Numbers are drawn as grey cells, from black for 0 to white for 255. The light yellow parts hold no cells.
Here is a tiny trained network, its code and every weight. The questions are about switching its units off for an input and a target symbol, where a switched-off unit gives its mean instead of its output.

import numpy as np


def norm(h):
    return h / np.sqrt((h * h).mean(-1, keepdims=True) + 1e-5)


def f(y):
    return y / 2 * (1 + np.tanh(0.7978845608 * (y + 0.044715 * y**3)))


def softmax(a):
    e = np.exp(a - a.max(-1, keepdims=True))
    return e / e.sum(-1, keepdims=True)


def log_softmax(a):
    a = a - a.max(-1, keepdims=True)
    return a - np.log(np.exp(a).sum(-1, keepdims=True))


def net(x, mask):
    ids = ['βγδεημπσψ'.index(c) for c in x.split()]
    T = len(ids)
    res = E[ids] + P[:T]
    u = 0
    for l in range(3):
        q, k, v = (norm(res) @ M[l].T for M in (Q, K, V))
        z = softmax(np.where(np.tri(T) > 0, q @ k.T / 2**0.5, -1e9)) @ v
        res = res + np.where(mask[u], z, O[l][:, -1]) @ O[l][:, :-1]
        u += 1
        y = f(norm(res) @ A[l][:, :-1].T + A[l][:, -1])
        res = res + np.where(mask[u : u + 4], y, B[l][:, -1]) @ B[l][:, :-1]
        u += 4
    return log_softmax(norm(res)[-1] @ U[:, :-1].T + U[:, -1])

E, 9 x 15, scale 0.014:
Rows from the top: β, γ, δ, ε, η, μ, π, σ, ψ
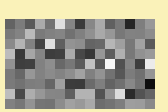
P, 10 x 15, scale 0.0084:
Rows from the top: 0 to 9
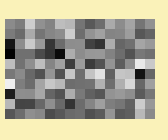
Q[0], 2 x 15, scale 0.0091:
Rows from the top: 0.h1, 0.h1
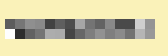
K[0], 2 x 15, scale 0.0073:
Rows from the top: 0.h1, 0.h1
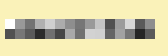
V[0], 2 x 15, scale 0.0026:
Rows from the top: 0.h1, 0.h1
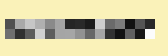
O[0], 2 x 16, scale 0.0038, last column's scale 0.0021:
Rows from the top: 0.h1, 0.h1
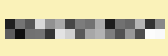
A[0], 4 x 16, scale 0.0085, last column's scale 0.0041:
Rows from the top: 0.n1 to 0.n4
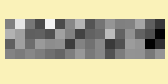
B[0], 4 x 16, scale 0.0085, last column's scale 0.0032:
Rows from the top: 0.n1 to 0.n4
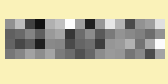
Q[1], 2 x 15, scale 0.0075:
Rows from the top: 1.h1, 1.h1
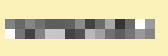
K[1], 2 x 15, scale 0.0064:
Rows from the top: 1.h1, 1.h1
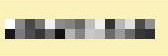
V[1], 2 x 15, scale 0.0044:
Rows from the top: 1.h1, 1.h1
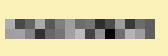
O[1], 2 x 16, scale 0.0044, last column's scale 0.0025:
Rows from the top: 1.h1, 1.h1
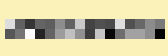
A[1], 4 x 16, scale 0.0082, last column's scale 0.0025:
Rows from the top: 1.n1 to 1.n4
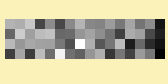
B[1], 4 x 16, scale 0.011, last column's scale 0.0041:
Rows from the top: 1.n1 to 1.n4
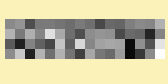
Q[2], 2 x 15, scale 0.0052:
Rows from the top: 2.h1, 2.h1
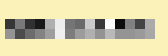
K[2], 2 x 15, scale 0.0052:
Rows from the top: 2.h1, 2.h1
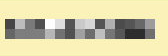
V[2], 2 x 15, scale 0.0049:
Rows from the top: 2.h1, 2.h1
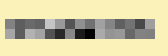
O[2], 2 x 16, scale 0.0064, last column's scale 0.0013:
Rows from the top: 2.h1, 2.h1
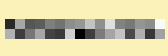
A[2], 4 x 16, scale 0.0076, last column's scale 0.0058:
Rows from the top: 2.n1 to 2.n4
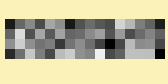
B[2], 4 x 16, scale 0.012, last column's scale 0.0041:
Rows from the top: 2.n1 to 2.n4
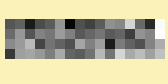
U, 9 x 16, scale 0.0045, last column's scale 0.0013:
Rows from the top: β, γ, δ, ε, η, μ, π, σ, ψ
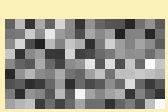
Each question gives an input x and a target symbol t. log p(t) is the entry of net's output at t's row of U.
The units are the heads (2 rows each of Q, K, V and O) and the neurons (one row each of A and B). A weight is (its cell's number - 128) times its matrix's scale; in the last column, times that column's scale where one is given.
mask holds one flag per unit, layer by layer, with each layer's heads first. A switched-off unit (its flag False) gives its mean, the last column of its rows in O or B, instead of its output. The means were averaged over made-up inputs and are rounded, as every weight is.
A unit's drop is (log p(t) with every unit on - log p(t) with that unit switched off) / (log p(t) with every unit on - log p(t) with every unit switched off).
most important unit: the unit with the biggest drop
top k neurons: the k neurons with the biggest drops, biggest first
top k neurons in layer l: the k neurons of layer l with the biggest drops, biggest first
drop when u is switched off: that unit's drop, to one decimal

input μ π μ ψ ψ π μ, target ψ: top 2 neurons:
(2.n3; 1.n1)
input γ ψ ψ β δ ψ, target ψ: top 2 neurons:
(2.n3; 1.n1)
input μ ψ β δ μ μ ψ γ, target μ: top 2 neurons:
(2.n4; 1.n4)
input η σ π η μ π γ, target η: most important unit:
0.h1
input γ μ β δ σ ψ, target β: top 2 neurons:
(0.n3; 2.n2)
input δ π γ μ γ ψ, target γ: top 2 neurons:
(1.n2; 0.n3)
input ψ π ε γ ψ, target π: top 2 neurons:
(0.n3; 2.n1)
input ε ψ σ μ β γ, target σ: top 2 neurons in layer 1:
(1.n3; 1.n4)
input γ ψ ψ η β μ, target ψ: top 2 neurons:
(1.n1; 2.n3)
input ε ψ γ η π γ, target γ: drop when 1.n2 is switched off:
0.3
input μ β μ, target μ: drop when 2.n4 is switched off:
0.4
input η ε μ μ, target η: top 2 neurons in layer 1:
(1.n4; 1.n3)
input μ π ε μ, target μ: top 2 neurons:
(2.n4; 1.n4)
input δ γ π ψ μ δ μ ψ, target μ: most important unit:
2.n4
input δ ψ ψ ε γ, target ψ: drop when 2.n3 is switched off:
0.2
